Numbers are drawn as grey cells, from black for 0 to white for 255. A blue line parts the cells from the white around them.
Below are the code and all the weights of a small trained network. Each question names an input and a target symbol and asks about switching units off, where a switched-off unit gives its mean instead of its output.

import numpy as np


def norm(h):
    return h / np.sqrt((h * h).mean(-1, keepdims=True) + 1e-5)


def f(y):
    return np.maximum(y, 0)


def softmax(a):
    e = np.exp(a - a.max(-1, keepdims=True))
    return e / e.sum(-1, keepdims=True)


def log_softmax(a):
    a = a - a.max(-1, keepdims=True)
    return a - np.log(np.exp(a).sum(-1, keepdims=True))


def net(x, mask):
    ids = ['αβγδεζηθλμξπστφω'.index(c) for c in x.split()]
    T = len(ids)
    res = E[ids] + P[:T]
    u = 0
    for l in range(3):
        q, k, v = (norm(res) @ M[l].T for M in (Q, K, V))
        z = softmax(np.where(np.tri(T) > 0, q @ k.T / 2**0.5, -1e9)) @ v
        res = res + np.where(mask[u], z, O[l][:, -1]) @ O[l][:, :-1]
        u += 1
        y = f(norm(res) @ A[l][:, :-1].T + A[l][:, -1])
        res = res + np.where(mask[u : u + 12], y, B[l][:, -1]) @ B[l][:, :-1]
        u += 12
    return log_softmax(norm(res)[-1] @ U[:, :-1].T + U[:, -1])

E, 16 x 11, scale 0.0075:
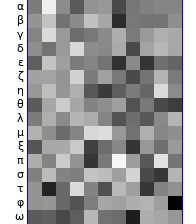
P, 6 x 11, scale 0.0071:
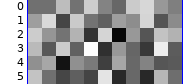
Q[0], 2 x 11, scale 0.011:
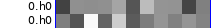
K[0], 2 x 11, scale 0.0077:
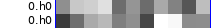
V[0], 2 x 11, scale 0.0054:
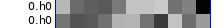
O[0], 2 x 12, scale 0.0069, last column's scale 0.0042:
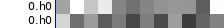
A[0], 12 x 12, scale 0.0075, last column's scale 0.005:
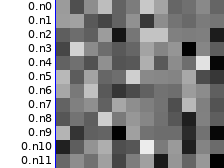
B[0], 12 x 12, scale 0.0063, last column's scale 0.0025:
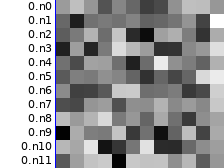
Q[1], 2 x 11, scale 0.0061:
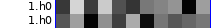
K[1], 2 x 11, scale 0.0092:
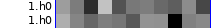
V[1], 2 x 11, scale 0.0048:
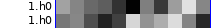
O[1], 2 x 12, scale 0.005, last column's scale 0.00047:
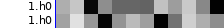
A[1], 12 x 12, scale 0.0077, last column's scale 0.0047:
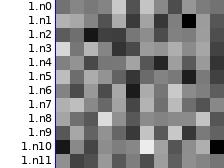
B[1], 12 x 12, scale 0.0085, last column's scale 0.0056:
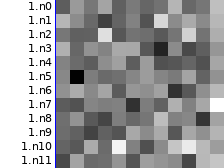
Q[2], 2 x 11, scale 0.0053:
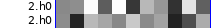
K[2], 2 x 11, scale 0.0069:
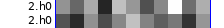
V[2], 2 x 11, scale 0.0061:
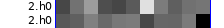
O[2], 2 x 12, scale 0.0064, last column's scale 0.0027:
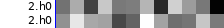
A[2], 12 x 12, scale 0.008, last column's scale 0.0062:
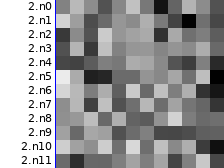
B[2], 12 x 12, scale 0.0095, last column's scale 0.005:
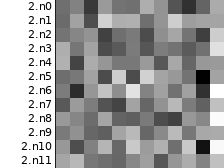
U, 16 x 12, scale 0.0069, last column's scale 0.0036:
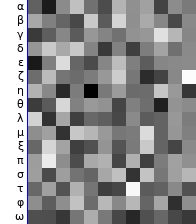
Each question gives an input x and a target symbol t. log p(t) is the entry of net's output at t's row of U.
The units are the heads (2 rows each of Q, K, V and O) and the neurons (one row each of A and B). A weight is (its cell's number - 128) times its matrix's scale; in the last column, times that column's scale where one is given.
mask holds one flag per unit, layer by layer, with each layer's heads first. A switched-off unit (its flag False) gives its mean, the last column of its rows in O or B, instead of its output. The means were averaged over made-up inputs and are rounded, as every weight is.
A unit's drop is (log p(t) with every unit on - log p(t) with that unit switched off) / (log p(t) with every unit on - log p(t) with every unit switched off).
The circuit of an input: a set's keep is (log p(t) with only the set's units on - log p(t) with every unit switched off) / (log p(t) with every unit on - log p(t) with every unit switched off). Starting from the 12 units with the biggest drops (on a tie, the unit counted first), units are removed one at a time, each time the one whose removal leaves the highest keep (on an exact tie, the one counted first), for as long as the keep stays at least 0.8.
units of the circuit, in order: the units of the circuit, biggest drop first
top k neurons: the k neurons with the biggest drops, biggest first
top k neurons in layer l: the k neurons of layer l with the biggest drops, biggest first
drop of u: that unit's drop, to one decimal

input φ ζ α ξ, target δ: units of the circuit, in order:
(0.h0; 2.n6)
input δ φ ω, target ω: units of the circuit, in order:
(0.h0; 0.n9)
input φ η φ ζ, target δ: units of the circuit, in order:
(0.h0; 1.n7; 2.n6)
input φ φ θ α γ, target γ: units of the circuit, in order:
(1.n10; 0.h0)
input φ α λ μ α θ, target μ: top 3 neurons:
(2.n1; 2.n9; 1.n7)
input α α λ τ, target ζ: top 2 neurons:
(2.n0; 0.n0)
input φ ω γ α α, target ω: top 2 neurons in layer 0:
(0.n3; 0.n1)
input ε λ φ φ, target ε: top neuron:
(0.n7)
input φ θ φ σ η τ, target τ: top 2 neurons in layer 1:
(1.n11; 1.n8)
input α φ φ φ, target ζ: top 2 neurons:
(2.n0; 0.n5)
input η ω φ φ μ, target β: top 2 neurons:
(2.n5; 1.n1)
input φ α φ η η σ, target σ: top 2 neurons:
(2.n4; 2.n11)
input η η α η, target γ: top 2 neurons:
(0.n7; 1.n10)
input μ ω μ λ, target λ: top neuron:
(1.n1)
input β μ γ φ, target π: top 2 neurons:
(1.n6; 0.n5)
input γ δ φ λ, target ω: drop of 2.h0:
1.0
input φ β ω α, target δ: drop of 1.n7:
0.2
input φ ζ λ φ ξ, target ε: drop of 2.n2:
0.0
